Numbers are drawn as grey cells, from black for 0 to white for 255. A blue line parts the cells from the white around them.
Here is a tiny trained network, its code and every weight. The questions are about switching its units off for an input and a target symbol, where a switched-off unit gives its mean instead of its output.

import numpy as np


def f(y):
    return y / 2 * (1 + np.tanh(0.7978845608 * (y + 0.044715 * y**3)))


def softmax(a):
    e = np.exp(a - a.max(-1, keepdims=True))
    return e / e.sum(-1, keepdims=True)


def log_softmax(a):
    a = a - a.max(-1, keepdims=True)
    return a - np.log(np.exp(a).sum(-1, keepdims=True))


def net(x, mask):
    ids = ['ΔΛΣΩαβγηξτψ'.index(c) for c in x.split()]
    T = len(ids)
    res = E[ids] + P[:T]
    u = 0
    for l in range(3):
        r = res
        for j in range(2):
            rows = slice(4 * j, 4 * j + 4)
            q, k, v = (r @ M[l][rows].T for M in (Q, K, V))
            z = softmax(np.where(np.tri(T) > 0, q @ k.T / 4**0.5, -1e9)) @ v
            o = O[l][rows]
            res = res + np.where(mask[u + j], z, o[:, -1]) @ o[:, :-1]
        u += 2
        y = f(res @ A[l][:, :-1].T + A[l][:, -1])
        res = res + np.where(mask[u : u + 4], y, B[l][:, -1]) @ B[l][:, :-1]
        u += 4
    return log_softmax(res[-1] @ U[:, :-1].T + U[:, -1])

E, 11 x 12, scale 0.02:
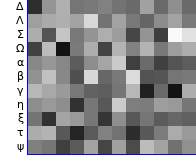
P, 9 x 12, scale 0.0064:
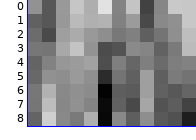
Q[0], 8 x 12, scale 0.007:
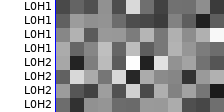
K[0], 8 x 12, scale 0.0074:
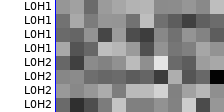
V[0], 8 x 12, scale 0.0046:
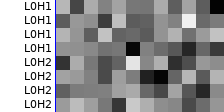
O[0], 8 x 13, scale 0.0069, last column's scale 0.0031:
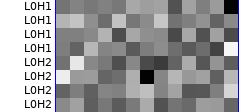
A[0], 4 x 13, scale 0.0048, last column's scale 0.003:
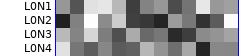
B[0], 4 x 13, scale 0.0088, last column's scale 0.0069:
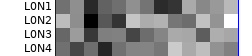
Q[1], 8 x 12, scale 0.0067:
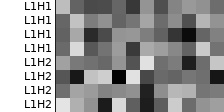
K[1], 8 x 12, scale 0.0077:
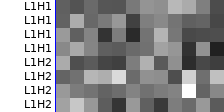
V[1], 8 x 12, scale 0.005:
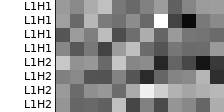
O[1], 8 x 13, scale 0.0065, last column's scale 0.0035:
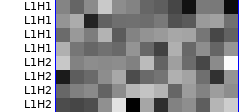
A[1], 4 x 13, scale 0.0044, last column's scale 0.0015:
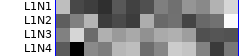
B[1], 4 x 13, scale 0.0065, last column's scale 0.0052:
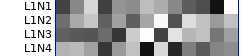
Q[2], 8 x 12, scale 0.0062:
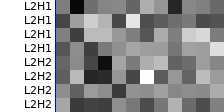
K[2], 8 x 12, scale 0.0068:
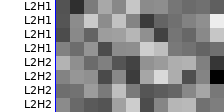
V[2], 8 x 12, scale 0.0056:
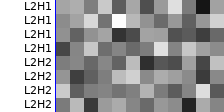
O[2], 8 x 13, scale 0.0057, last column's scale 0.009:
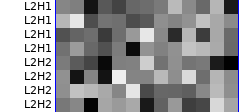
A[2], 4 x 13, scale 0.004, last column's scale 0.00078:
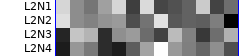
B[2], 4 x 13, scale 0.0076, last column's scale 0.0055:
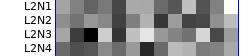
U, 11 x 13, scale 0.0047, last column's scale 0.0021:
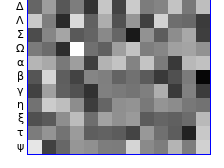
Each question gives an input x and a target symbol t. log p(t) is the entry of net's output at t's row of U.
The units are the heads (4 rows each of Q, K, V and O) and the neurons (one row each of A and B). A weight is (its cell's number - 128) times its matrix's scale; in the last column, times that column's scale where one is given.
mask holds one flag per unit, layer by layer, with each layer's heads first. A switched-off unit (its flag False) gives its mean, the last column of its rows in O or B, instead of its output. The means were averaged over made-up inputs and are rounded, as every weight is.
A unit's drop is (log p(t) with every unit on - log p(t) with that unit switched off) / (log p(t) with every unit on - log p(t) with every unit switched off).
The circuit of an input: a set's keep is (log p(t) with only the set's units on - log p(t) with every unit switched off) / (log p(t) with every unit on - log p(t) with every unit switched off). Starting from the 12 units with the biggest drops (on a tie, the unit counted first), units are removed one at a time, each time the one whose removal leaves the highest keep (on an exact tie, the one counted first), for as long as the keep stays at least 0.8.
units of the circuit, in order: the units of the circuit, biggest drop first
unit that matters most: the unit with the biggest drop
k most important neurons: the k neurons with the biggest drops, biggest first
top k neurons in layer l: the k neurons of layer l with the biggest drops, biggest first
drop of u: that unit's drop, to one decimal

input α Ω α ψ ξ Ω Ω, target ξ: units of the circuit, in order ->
(L0N2; L2H1; L0H2; L0N1)
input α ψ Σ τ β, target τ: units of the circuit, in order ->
(L0H2; L1H2; L2H1)
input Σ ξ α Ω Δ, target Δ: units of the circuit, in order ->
(L0N2; L1H2)
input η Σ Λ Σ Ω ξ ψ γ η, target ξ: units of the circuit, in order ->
(L2H1; L0N2; L0H2; L0N1)
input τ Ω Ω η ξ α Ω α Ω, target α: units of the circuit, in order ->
(L1H2; L0H2; L1N3)
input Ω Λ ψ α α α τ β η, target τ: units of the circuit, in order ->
(L0H2; L1H2)
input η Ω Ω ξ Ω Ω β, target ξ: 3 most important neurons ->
(L0N2; L0N1; L1N1)
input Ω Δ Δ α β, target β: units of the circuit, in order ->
(L1H1; L2H2; L1N1)
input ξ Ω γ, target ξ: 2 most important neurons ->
(L0N2; L0N1)
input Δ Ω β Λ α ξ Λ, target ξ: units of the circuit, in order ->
(L2H1; L0N2; L0H2; L0H1)
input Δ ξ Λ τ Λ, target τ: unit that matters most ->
L0H2
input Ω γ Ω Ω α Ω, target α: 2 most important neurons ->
(L1N3; L0N1)
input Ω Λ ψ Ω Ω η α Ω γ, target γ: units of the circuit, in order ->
(L1N1; L2H1; L0N4; L0N3)
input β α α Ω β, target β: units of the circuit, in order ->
(L1H1; L2H2)
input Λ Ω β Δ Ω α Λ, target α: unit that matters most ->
L1H2
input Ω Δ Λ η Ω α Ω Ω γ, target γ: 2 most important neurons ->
(L1N1; L2N4)
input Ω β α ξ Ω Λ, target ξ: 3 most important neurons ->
(L0N2; L1N1; L0N1)
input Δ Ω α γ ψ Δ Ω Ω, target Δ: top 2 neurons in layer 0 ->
(L0N2; L0N3)
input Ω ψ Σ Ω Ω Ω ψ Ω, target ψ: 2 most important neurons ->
(L1N4; L1N1)
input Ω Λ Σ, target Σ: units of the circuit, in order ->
(L0N1; L0N2)
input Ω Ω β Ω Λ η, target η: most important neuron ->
(L1N2)
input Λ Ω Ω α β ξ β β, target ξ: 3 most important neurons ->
(L0N2; L1N1; L0N1)
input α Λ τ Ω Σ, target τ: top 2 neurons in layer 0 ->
(L0N3; L0N2)
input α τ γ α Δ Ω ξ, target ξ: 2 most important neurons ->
(L0N2; L1N1)
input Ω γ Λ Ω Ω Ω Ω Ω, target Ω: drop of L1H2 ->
0.1
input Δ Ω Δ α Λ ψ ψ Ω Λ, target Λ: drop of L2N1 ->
0.3
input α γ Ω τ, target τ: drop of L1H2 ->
0.3
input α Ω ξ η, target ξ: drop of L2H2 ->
0.0
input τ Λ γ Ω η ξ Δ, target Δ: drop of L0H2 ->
-0.2
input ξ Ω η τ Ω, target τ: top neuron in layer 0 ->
(L0N2)
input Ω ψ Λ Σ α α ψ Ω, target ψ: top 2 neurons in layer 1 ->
(L1N1; L1N4)
